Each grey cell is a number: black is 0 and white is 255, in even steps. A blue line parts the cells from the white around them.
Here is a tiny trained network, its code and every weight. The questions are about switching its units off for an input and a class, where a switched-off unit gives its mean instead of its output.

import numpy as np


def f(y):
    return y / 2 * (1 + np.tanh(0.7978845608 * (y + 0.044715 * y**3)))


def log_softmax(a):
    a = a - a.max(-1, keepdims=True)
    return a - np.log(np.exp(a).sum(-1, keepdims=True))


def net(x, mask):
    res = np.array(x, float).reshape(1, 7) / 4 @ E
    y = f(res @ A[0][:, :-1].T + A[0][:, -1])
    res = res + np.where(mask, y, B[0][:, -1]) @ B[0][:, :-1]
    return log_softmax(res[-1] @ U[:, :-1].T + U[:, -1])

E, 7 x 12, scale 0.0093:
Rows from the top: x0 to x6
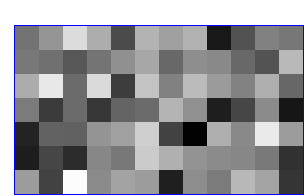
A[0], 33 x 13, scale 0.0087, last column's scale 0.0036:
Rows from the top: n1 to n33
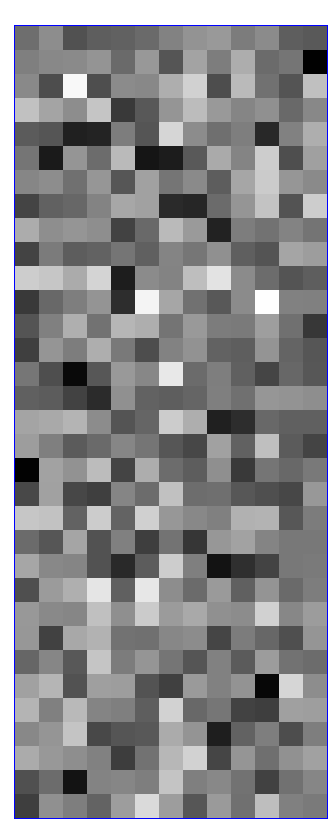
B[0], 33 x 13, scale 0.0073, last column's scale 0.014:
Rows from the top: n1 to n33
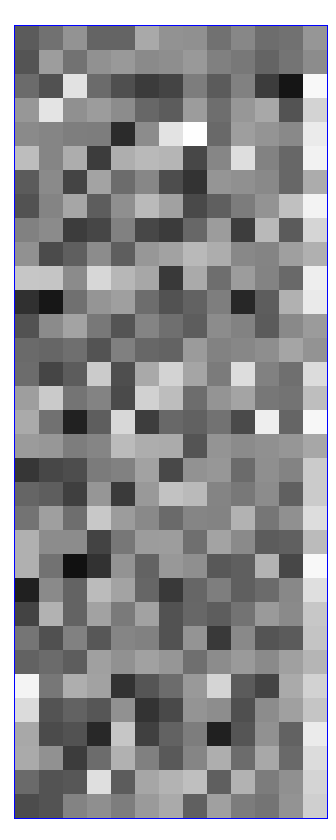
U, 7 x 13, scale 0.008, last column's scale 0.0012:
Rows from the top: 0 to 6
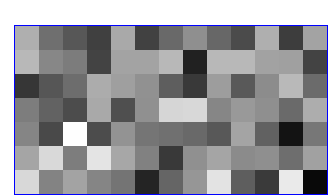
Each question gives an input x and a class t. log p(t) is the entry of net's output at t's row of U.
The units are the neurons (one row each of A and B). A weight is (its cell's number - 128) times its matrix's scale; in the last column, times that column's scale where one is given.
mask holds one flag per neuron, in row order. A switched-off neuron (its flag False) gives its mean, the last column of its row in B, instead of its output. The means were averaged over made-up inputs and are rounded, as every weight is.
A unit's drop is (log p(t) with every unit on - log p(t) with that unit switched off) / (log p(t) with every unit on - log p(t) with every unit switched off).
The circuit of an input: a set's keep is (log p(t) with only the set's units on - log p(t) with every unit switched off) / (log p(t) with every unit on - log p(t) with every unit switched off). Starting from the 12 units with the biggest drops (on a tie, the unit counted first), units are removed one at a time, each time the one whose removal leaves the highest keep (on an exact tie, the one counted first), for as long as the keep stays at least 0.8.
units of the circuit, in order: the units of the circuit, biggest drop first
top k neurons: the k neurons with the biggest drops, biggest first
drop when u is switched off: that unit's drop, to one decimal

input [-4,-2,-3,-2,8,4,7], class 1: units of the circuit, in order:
n6
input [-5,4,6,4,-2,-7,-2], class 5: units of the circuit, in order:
n11; n30
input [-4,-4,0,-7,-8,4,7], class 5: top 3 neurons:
n11; n30; n4
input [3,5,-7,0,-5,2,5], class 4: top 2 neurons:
n3; n26
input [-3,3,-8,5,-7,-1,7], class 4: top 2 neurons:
n3; n6
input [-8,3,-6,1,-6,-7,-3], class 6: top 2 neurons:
n28; n29
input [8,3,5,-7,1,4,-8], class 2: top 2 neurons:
n12; n19
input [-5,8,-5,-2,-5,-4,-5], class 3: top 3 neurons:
n5; n15; n32
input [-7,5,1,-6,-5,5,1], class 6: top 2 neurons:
n28; n20
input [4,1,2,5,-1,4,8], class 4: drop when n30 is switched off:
-0.1
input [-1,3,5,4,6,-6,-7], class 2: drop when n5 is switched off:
0.1
